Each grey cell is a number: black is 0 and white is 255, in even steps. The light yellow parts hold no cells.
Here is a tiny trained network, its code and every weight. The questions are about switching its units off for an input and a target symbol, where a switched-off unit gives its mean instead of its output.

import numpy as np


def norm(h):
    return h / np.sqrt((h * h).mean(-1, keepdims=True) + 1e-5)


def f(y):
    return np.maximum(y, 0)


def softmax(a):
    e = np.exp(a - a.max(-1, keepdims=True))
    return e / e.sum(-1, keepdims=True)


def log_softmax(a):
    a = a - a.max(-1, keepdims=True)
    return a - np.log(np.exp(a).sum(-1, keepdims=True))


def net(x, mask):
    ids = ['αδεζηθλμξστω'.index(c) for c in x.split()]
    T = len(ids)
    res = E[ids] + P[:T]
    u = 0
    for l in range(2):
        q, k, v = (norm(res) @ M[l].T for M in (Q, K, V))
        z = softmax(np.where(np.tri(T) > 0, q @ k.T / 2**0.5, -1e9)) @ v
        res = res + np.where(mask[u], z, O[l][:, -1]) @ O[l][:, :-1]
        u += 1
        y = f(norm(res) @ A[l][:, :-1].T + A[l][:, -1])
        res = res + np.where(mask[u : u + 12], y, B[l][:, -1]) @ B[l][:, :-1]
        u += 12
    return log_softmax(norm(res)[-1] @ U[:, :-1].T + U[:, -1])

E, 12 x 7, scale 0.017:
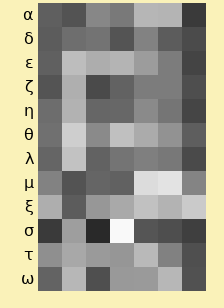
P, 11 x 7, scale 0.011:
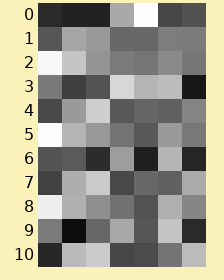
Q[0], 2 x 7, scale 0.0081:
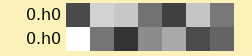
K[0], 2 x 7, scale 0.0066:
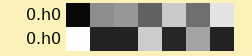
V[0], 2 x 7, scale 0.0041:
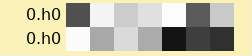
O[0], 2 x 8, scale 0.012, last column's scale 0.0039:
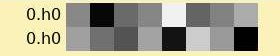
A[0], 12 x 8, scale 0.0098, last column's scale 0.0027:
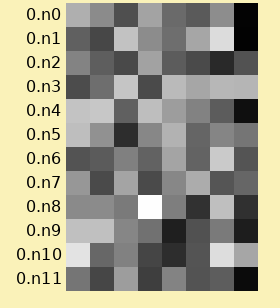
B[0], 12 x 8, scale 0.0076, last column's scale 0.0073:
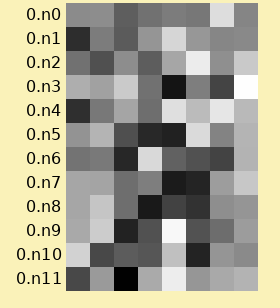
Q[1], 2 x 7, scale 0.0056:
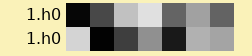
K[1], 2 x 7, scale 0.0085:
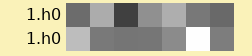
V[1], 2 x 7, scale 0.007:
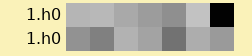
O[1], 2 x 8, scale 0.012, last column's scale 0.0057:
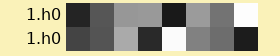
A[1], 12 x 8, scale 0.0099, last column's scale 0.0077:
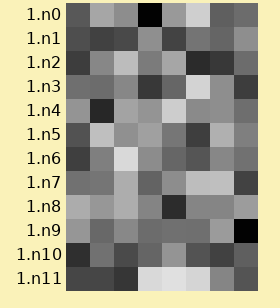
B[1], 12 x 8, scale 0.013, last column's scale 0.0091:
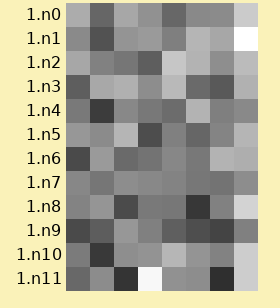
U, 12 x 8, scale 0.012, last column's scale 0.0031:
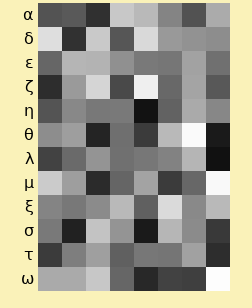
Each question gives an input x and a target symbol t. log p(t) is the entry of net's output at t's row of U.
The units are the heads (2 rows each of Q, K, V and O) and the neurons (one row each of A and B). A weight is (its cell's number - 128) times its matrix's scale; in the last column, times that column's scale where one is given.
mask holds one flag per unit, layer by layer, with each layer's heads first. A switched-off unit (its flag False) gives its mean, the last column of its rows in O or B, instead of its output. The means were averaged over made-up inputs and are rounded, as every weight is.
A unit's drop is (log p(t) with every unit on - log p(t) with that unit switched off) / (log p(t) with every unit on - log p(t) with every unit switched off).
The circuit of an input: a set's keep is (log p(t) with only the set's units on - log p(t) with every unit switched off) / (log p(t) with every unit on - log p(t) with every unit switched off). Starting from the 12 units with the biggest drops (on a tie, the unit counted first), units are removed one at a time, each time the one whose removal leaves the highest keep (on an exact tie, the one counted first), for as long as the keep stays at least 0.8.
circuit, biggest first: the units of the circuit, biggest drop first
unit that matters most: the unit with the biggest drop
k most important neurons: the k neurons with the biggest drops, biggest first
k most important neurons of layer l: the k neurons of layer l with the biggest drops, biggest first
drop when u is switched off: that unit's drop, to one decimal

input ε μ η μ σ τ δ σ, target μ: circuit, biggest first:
(1.h0; 0.n8; 0.n3)
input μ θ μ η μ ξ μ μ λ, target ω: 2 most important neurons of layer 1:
(1.n1; 1.n0)
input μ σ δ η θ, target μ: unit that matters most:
1.h0
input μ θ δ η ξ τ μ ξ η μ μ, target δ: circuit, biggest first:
(0.h0; 0.n3; 1.n2)
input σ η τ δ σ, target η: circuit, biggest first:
(0.n8; 1.n11)
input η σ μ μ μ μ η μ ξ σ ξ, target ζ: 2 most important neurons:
(0.n3; 0.n1)
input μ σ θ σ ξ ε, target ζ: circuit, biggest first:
(0.n4; 1.n11)
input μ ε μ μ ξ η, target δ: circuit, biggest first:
(1.h0; 1.n0)
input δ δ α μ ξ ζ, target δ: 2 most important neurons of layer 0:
(0.n3; 0.n9)
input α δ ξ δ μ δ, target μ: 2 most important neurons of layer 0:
(0.n9; 0.n10)
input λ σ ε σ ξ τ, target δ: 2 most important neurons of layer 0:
(0.n4; 0.n3)
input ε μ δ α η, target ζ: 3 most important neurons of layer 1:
(1.n11; 1.n5; 1.n2)
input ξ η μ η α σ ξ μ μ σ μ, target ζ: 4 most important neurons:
(0.n3; 1.n6; 1.n2; 0.n2)
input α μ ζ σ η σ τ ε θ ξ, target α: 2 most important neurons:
(1.n11; 0.n1)
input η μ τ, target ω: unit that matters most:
0.n5
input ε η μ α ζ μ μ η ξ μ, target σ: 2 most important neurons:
(0.n7; 1.n11)
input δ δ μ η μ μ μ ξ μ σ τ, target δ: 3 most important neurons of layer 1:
(1.n2; 1.n11; 1.n3)
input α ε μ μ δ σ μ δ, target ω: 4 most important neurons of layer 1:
(1.n5; 1.n11; 1.n6; 1.n2)
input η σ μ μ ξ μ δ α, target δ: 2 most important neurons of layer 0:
(0.n3; 0.n11)
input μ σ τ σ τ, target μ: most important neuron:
(0.n3)
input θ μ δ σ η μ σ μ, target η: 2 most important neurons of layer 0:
(0.n3; 0.n4)
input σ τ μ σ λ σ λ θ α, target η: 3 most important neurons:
(0.n7; 1.n8; 0.n2)
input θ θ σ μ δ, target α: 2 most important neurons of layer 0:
(0.n11; 0.n6)
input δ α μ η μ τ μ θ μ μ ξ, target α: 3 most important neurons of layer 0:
(0.n6; 0.n1; 0.n7)
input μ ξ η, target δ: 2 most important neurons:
(1.n0; 0.n3)
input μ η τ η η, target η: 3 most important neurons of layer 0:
(0.n4; 0.n2; 0.n1)
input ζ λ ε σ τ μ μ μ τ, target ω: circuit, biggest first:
(1.n1)
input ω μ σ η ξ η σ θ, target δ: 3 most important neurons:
(1.n2; 1.n11; 0.n6)
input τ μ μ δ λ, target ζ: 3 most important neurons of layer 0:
(0.n5; 0.n7; 0.n11)
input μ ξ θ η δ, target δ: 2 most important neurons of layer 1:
(1.n11; 1.n5)
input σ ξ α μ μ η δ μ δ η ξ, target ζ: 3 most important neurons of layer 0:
(0.n3; 0.n1; 0.n2)
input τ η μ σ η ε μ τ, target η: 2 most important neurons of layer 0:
(0.n3; 0.n4)
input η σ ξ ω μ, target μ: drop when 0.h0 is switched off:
0.3
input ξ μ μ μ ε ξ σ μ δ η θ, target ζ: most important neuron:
(1.n2)
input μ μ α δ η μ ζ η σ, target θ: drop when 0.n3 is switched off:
0.2
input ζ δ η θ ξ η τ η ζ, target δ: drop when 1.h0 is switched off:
0.5
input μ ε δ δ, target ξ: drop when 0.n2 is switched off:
0.3
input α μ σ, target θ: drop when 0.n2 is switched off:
0.1
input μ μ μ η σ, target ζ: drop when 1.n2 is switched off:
0.0
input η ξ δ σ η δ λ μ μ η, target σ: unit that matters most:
0.h0
